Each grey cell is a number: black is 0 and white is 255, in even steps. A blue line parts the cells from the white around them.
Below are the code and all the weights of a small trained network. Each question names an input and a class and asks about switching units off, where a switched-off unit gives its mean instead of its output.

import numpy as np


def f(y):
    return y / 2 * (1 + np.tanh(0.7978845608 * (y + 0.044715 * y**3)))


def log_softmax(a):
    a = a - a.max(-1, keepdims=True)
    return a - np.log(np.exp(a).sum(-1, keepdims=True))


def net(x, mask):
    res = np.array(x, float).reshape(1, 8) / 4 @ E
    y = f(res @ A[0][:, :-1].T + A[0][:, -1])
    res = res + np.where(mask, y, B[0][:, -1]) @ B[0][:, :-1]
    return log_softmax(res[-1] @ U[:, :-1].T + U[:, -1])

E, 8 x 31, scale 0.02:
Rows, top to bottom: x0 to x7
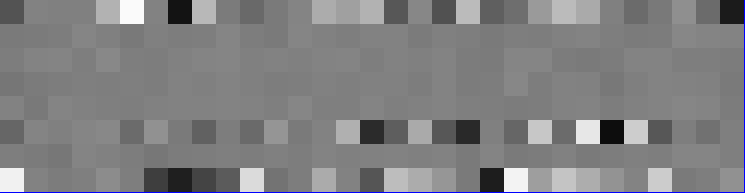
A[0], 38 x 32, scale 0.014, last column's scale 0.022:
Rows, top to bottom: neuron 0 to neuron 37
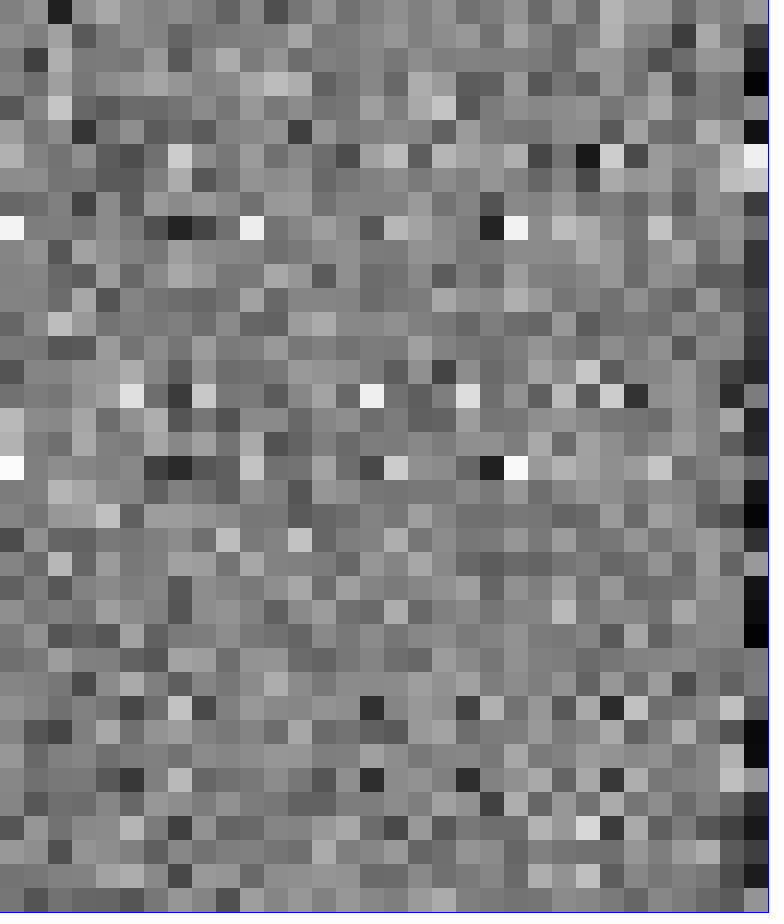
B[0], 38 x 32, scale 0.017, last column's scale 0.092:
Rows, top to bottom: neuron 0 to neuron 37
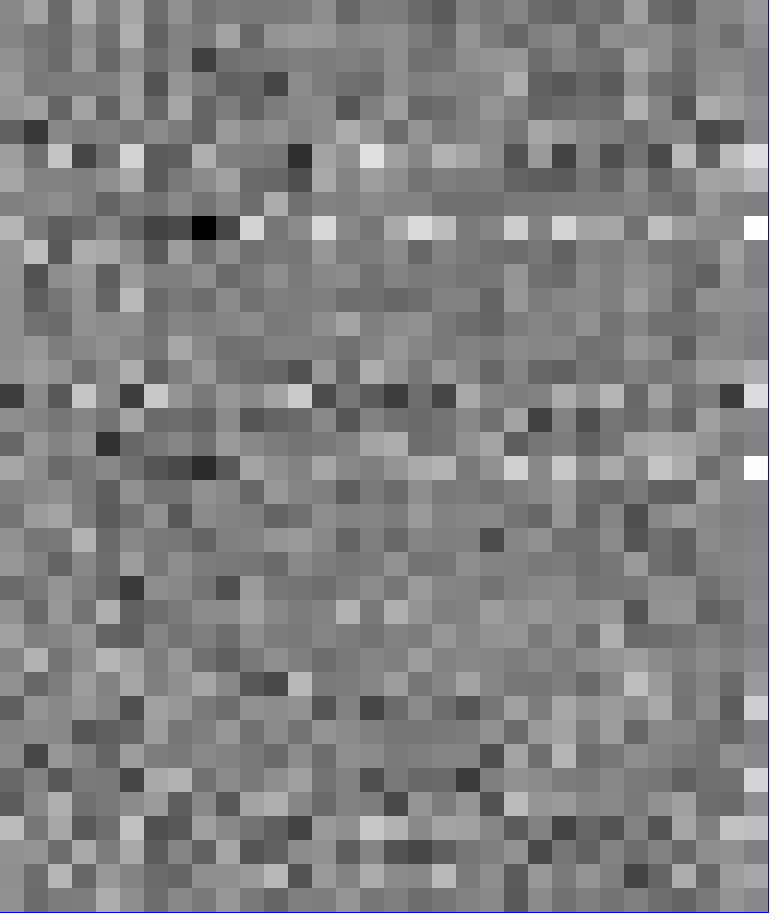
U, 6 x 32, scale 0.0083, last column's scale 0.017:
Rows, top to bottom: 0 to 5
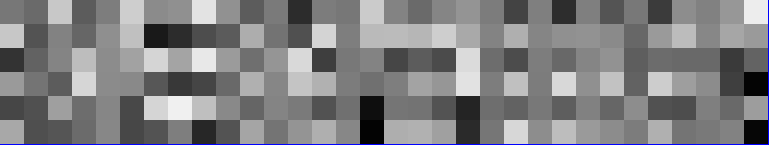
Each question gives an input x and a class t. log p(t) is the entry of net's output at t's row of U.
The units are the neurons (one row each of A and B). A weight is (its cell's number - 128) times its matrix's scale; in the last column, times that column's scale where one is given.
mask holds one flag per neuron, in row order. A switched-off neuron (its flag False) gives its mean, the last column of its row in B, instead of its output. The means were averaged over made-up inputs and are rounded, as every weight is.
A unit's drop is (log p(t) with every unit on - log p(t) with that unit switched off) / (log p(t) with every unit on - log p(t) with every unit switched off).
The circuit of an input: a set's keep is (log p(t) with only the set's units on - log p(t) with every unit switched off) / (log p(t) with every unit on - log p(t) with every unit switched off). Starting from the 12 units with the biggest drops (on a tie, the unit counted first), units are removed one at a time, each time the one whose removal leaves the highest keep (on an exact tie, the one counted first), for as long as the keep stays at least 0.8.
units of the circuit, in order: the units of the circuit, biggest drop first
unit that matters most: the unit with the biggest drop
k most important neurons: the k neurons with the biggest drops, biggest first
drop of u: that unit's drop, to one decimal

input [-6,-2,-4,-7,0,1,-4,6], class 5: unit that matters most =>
neuron 32
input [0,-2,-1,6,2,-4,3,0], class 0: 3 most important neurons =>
(neuron 9; neuron 19; neuron 6)
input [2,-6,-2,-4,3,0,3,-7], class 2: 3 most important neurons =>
(neuron 9; neuron 19; neuron 6)
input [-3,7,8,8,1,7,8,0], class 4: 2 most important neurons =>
(neuron 9; neuron 19)
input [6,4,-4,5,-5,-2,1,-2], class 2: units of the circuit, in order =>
(neuron 9; neuron 16)
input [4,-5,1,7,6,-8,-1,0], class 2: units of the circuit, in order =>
(neuron 16; neuron 9)
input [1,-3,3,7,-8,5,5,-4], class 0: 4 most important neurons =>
(neuron 9; neuron 19; neuron 34; neuron 16)
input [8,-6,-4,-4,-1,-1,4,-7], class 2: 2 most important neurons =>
(neuron 16; neuron 9)
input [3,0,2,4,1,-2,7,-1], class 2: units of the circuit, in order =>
(neuron 9; neuron 19)
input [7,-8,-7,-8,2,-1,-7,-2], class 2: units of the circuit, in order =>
(neuron 16; neuron 9)
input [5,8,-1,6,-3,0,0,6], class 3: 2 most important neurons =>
(neuron 16; neuron 6)
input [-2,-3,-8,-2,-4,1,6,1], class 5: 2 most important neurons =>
(neuron 34; neuron 6)
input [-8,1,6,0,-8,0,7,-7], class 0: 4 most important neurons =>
(neuron 6; neuron 9; neuron 16; neuron 7)
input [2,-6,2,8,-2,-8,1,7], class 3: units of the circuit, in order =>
(neuron 16)
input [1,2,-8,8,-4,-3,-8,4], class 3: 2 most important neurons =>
(neuron 16; neuron 34)
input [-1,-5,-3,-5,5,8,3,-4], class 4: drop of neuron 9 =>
0.4
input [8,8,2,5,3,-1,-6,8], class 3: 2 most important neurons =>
(neuron 16; neuron 6)
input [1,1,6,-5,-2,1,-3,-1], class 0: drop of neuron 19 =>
0.5
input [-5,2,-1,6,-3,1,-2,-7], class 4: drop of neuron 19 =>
0.2
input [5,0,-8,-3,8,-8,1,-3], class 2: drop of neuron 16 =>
0.1
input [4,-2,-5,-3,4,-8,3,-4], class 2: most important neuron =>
(neuron 16)
